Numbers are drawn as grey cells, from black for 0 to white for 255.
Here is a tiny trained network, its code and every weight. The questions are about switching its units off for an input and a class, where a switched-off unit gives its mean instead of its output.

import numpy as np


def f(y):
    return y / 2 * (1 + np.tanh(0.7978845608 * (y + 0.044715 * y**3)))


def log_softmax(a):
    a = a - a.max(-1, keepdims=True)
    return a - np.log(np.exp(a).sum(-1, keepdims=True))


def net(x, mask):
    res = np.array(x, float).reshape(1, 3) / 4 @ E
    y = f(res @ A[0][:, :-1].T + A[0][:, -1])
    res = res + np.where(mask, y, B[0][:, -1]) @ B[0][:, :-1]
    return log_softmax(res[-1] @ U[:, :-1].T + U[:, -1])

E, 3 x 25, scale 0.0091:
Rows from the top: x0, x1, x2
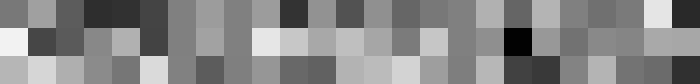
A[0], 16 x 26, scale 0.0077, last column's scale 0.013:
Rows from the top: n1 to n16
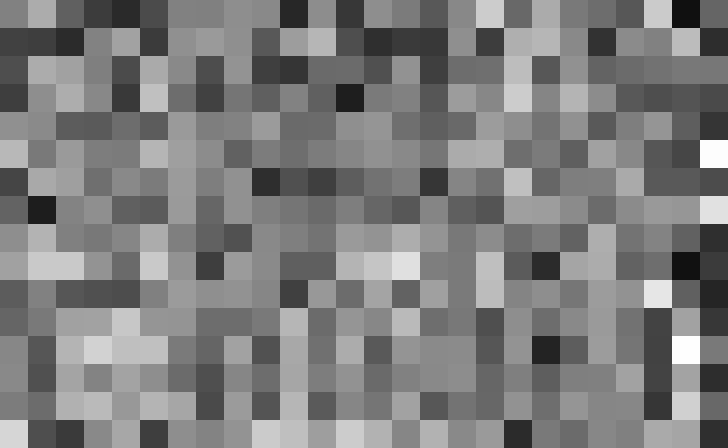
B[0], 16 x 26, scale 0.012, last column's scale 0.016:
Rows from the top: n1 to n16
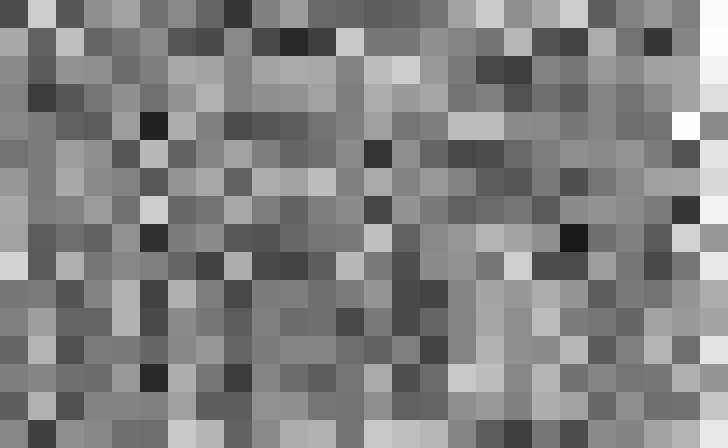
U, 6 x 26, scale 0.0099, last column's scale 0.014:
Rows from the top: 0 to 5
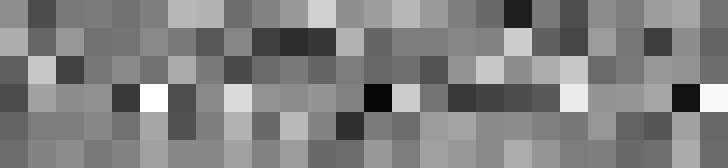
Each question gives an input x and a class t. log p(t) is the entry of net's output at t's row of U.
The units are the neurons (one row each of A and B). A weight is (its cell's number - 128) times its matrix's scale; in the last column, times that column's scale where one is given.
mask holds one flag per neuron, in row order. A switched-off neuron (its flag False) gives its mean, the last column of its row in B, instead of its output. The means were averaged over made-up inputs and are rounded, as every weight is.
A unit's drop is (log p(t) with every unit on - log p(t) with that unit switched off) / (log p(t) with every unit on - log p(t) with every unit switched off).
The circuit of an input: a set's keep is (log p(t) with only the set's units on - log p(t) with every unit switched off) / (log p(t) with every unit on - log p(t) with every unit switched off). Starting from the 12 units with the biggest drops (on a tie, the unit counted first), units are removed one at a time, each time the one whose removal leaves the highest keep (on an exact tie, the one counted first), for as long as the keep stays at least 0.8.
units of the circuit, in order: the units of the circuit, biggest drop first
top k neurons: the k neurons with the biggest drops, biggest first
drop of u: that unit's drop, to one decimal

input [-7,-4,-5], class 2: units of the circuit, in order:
n13
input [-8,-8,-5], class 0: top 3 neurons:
n3, n7, n4
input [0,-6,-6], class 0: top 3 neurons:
n3, n7, n10
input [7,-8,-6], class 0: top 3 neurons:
n3, n7, n4
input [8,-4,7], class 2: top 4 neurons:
n1, n2, n11, n8
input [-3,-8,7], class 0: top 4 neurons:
n3, n4, n7, n2
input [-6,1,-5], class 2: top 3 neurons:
n13, n10, n15
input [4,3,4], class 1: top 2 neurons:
n10, n13
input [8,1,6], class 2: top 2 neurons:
n1, n2
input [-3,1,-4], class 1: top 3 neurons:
n6, n2, n3
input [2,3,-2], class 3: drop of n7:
0.2
